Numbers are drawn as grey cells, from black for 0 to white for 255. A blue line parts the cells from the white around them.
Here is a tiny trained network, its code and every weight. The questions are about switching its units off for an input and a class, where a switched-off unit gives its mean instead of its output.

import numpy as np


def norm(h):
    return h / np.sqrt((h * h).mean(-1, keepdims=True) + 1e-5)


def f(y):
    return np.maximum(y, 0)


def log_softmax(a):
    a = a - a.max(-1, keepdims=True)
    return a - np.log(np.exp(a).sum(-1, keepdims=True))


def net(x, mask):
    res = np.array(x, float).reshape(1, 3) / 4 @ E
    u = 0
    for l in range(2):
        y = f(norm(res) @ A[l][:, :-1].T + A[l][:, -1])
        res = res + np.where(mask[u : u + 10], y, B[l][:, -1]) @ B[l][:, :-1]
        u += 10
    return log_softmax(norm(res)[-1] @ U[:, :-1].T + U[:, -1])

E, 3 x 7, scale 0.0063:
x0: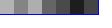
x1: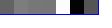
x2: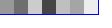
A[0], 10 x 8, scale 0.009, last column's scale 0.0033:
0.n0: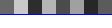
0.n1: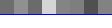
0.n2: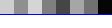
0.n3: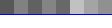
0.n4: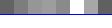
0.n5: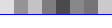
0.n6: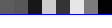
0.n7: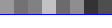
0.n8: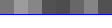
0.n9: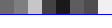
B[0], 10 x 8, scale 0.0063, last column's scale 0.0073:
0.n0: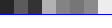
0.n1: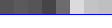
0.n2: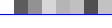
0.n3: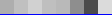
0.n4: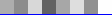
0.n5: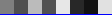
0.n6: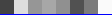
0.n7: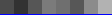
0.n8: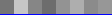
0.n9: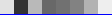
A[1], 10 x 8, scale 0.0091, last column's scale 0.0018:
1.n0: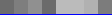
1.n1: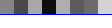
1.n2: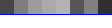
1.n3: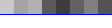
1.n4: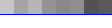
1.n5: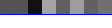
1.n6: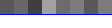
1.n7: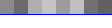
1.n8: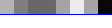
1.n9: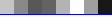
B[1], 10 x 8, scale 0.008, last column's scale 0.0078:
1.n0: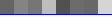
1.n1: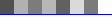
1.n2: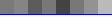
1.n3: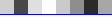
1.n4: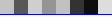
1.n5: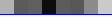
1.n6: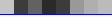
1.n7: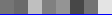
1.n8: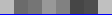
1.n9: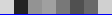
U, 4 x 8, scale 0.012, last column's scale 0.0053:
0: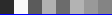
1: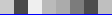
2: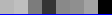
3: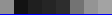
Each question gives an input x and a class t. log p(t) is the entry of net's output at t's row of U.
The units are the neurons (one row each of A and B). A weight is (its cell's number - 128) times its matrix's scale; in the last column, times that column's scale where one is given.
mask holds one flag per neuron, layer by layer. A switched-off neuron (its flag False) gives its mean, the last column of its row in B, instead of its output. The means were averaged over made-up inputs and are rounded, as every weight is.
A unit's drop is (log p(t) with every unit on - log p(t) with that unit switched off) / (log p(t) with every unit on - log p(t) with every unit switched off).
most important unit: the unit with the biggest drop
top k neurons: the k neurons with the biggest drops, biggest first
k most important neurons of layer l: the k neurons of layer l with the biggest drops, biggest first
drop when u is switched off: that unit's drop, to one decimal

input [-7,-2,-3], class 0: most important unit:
0.n6
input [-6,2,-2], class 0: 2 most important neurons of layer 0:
0.n6; 0.n9
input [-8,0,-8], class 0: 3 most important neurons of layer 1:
1.n9; 1.n4; 1.n8
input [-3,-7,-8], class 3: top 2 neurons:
0.n0; 1.n5
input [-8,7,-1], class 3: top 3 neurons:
0.n4; 0.n5; 0.n6
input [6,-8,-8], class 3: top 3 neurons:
0.n0; 0.n7; 0.n4
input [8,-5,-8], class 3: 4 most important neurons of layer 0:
0.n0; 0.n7; 0.n4; 0.n3
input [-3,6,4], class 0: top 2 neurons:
0.n4; 0.n2
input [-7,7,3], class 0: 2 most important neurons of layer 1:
1.n4; 1.n3
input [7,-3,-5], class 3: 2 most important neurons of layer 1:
1.n4; 1.n7
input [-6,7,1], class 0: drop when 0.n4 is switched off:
0.3
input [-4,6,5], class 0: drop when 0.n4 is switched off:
0.5
